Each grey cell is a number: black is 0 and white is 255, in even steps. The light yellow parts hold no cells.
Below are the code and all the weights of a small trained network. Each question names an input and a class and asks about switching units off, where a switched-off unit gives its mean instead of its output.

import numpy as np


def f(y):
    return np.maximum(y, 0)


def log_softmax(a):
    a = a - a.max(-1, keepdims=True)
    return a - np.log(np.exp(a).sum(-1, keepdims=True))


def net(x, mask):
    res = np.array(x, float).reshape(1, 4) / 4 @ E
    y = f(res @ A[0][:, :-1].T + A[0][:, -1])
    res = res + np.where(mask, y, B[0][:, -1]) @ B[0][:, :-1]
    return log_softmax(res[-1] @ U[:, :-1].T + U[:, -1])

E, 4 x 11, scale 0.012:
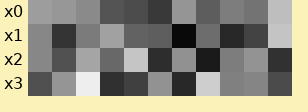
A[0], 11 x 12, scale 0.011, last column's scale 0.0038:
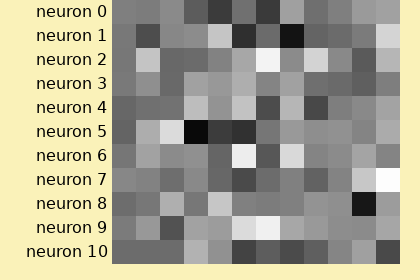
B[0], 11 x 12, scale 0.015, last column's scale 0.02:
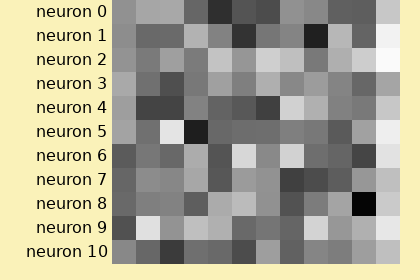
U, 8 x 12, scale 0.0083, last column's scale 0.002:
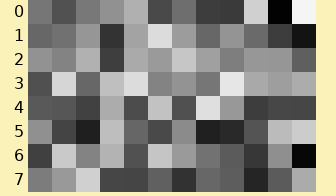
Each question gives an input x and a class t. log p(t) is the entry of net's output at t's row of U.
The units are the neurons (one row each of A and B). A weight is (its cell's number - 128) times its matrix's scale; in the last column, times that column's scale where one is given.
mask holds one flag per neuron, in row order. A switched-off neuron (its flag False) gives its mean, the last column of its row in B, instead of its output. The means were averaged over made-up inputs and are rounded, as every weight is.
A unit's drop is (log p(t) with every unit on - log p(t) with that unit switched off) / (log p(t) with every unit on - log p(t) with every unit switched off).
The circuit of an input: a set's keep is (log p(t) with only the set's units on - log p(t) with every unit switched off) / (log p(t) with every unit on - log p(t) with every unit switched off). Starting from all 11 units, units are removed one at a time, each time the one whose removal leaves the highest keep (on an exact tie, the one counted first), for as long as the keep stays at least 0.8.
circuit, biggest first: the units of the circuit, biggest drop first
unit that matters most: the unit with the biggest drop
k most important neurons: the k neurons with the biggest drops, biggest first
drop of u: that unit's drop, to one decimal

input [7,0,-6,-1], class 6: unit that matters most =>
neuron 7
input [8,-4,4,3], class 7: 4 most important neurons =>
[neuron 5; neuron 3; neuron 9; neuron 10]
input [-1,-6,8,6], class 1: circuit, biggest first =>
[neuron 8; neuron 5]
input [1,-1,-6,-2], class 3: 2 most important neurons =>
[neuron 9; neuron 5]
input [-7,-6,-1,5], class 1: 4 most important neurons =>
[neuron 8; neuron 6; neuron 1; neuron 10]
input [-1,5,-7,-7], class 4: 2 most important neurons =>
[neuron 4; neuron 1]
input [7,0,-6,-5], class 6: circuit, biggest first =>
[neuron 7; neuron 1]
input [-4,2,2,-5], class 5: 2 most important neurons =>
[neuron 8; neuron 10]
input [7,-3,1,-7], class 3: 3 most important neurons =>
[neuron 9; neuron 2; neuron 5]
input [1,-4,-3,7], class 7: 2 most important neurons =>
[neuron 5; neuron 0]
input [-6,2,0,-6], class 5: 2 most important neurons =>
[neuron 2; neuron 8]
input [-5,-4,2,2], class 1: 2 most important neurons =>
[neuron 8; neuron 1]
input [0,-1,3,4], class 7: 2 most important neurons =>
[neuron 2; neuron 5]
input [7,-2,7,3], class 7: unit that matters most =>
neuron 5
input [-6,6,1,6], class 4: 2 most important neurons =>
[neuron 4; neuron 6]
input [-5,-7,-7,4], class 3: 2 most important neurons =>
[neuron 9; neuron 2]
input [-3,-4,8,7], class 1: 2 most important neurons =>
[neuron 8; neuron 5]
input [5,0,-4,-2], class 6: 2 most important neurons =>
[neuron 1; neuron 5]
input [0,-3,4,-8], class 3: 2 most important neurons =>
[neuron 9; neuron 2]
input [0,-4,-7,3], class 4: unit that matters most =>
neuron 6
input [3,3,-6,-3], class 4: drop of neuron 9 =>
0.1
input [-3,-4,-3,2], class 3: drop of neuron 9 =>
0.3
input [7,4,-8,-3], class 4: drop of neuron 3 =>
-0.1
